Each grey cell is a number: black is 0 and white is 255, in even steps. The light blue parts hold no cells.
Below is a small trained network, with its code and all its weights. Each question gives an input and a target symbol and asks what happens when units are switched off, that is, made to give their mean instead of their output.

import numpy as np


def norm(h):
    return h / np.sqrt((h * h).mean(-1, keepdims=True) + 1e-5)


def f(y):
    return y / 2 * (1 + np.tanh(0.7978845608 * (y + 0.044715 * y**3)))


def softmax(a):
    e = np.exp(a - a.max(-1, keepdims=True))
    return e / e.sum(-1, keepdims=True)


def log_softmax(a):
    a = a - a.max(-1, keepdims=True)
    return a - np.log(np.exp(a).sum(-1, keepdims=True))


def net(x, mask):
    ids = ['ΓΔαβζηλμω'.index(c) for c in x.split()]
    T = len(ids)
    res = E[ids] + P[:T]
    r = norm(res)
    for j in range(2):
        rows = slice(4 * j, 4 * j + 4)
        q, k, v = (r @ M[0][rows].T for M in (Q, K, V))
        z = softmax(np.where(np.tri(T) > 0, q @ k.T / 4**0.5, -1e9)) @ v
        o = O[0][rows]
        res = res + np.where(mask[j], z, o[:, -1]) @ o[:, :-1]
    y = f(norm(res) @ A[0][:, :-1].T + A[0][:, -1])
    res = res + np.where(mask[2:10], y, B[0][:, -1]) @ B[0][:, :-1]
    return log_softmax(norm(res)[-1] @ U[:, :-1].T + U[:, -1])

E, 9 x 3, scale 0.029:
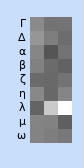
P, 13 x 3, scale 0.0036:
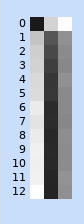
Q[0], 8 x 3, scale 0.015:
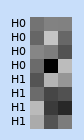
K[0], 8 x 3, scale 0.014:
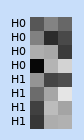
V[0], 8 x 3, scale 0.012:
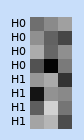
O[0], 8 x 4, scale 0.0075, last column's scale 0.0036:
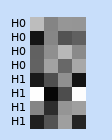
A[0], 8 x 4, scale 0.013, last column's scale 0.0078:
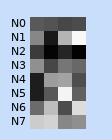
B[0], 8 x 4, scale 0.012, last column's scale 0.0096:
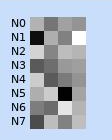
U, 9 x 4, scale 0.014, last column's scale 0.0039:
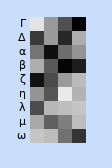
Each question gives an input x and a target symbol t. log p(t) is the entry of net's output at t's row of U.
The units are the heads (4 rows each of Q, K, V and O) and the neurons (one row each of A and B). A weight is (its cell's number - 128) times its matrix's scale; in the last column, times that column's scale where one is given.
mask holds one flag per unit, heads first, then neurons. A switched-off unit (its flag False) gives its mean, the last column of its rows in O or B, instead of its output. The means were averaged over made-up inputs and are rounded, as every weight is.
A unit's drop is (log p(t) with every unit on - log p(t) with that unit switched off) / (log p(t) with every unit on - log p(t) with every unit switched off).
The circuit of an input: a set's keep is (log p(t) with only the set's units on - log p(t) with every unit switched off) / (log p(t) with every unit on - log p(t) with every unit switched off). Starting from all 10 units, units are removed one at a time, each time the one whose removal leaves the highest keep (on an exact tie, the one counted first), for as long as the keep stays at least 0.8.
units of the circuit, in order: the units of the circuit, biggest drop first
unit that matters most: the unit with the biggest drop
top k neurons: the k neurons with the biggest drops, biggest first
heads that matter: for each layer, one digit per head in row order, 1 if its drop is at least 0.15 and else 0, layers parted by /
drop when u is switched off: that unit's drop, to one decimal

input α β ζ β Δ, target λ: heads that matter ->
11
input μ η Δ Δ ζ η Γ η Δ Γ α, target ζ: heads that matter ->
00
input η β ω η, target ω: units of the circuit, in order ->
[H1]
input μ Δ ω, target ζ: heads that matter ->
00
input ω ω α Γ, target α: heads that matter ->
01
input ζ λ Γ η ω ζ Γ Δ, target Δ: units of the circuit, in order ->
[N2; H0]
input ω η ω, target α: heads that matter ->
01
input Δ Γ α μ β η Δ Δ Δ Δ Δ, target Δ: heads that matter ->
01
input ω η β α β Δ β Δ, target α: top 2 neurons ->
[N5; N7]
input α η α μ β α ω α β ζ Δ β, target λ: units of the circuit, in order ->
[H1; N6]
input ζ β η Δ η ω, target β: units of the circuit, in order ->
[H1; N2]
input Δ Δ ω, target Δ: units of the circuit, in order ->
[N5; H1]
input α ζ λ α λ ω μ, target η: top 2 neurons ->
[N6; N5]
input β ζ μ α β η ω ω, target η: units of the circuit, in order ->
[H0; N6; N1]
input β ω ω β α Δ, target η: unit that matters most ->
H0
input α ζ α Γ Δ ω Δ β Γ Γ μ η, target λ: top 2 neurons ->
[N6; N7]
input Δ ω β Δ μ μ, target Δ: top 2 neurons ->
[N5; N4]
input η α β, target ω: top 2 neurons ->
[N1; N7]
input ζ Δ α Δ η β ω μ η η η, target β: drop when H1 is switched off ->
0.8
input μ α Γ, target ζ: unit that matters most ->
N1
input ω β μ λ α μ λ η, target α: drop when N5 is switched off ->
0.2
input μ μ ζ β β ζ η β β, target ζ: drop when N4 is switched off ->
0.0
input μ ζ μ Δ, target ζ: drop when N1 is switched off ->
0.3
